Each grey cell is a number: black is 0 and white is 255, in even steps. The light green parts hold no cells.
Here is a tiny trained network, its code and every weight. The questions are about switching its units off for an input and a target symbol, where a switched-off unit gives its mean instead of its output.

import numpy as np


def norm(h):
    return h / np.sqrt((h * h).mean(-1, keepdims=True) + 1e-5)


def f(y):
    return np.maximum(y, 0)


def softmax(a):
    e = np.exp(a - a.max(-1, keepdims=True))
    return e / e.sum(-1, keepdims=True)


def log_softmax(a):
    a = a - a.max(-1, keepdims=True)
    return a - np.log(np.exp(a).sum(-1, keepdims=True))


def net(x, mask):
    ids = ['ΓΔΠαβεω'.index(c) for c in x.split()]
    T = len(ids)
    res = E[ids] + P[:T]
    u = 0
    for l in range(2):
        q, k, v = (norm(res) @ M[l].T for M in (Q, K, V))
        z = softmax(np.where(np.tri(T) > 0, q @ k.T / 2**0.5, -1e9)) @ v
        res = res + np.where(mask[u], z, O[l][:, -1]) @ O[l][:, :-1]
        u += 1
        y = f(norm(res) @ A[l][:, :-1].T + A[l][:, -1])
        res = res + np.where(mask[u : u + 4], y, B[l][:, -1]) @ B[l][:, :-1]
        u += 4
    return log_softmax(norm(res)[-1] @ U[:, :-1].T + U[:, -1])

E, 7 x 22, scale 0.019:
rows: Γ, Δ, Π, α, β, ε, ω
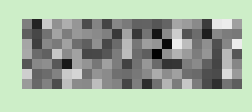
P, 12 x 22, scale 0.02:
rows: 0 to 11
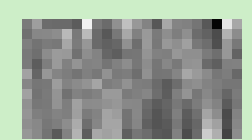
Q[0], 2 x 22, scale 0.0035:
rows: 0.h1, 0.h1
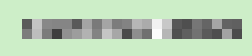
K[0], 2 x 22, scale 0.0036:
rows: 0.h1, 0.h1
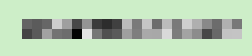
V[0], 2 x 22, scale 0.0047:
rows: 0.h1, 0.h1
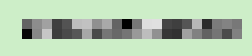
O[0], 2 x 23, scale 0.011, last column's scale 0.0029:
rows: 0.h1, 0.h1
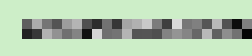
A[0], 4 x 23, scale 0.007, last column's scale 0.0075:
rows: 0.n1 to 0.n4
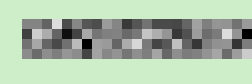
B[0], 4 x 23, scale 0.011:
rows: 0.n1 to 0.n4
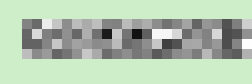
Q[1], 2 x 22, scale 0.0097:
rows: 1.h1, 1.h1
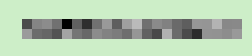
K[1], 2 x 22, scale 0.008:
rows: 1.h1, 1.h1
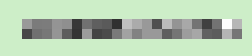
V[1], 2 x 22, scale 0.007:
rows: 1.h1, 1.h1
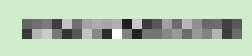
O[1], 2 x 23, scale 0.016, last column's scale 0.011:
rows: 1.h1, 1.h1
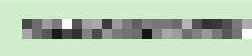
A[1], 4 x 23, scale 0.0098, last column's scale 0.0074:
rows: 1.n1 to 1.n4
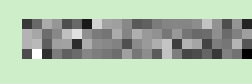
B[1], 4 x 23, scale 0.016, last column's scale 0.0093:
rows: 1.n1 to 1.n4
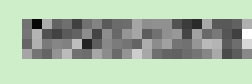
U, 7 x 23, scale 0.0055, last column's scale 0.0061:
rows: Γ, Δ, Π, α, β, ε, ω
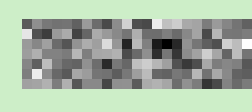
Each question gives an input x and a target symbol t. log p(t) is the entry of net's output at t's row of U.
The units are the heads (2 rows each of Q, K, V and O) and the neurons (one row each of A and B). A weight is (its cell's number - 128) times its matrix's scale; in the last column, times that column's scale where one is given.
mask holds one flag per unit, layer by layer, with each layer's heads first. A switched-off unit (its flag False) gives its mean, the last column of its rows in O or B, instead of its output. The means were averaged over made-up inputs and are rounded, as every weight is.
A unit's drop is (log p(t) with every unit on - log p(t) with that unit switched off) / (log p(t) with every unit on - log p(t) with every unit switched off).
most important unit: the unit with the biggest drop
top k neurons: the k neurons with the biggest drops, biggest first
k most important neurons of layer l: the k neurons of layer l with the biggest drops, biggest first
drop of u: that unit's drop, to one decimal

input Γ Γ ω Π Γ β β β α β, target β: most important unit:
1.n1
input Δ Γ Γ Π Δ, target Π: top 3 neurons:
[1.n3, 0.n2, 1.n2]
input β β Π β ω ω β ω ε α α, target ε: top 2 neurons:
[1.n2, 1.n3]
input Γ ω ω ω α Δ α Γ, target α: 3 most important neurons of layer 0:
[0.n1, 0.n3, 0.n4]
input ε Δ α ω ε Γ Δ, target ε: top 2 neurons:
[0.n1, 0.n3]
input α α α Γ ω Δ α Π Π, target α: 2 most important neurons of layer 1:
[1.n3, 1.n1]
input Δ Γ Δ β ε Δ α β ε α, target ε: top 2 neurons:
[0.n1, 1.n2]
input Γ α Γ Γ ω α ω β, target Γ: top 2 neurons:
[0.n2, 0.n1]
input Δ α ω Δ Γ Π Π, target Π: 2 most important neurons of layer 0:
[0.n4, 0.n3]
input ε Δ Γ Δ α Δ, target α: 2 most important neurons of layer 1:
[1.n3, 1.n2]
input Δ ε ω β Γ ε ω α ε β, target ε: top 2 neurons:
[1.n2, 0.n2]
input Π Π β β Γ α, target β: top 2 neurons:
[1.n1, 0.n3]
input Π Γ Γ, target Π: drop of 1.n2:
0.1
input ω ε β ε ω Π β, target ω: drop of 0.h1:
1.0
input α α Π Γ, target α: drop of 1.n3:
0.2
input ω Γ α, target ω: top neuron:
[0.n3]
